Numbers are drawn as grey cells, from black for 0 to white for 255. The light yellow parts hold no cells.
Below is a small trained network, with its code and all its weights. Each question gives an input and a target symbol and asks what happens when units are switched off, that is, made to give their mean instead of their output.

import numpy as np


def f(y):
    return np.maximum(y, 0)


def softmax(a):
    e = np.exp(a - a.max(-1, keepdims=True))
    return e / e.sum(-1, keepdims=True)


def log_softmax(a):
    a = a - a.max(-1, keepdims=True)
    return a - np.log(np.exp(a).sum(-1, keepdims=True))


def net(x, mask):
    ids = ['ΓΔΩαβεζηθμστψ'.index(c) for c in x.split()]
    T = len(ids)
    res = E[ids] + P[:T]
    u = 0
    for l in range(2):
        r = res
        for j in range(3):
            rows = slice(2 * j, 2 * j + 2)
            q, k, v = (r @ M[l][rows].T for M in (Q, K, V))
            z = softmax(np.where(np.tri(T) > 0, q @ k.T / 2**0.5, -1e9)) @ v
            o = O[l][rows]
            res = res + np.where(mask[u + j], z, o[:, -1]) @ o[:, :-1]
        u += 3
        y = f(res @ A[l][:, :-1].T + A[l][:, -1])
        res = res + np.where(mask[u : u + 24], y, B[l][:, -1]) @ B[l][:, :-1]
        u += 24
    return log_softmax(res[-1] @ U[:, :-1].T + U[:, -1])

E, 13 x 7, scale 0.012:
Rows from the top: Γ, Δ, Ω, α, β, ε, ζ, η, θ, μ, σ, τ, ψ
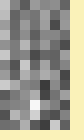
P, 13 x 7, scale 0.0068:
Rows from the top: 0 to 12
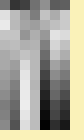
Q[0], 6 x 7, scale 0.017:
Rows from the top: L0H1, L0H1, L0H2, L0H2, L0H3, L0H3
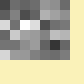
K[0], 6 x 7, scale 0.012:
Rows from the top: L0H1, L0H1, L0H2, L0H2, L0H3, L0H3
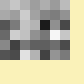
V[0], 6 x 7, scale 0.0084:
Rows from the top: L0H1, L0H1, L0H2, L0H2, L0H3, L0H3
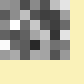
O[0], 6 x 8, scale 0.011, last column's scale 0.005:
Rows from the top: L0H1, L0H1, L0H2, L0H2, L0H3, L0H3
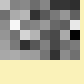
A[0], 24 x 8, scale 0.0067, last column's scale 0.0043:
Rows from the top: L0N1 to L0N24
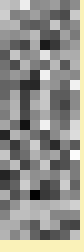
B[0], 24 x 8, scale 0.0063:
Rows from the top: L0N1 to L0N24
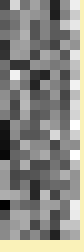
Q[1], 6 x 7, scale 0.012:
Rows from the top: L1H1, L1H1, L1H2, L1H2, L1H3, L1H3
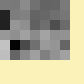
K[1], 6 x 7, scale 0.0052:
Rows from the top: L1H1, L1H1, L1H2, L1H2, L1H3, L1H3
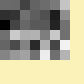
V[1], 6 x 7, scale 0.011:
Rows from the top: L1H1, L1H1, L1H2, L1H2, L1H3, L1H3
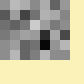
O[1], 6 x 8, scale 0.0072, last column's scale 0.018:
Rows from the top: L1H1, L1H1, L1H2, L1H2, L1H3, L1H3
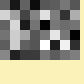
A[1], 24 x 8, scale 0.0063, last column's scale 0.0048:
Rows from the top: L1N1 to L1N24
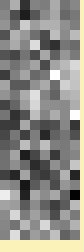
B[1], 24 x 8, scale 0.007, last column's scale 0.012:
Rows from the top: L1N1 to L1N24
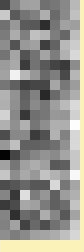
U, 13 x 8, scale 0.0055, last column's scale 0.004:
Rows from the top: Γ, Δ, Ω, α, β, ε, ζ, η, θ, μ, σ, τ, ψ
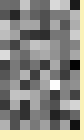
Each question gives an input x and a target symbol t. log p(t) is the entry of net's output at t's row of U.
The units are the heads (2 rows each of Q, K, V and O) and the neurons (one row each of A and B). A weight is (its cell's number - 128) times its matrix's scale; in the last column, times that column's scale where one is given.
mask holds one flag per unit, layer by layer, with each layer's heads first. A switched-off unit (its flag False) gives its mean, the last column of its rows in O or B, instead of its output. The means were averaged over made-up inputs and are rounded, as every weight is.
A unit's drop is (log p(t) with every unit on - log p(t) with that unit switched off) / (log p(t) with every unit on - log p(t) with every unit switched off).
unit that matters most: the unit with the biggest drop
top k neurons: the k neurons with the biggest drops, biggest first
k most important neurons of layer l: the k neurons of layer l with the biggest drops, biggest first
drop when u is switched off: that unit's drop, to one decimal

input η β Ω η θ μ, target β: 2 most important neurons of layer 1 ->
L1N20; L1N22
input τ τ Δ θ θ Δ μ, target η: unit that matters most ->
L1H1
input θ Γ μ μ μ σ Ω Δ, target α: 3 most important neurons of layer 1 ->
L1N3; L1N23; L1N15
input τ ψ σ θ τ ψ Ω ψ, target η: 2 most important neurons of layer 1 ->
L1N17; L1N11
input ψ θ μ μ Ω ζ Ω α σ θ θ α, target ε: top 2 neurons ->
L0N7; L1N24
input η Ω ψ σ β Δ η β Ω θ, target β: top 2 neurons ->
L1N24; L1N20
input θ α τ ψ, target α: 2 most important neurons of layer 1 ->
L1N3; L1N23
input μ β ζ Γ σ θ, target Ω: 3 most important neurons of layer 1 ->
L1N16; L1N6; L1N1
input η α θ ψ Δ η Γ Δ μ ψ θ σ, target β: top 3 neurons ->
L1N20; L0N16; L0N7
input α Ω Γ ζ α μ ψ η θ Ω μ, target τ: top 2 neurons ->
L0N20; L0N13
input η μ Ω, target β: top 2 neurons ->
L1N20; L1N22
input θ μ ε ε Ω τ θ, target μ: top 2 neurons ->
L0N1; L1N12
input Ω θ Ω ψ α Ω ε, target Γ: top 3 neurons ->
L1N18; L1N13; L0N20
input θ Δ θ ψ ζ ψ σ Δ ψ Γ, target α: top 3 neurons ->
L1N3; L1N23; L1N15
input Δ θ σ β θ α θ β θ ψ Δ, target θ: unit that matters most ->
L0H3
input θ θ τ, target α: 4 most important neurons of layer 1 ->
L1N23; L1N3; L1N15; L1N10
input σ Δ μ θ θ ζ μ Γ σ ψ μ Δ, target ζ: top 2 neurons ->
L0N15; L1N18
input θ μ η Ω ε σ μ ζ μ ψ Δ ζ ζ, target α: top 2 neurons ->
L1N3; L1N23
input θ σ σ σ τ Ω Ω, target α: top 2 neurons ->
L0N13; L0N16
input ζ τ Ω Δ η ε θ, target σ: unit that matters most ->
L1H3
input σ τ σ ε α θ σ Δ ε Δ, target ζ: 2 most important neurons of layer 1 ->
L1N14; L1N18
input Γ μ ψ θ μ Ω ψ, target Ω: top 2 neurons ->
L1N8; L0N1
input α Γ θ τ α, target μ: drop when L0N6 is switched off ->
0.1
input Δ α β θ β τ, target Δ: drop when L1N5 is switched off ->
0.2
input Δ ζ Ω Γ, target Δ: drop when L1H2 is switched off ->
0.4
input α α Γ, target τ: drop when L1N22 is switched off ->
0.0
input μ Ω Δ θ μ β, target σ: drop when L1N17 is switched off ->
0.1
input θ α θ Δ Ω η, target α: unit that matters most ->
L1H2
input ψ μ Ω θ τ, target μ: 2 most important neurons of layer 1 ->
L1N12; L1N18
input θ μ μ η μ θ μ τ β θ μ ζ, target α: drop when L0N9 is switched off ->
0.2
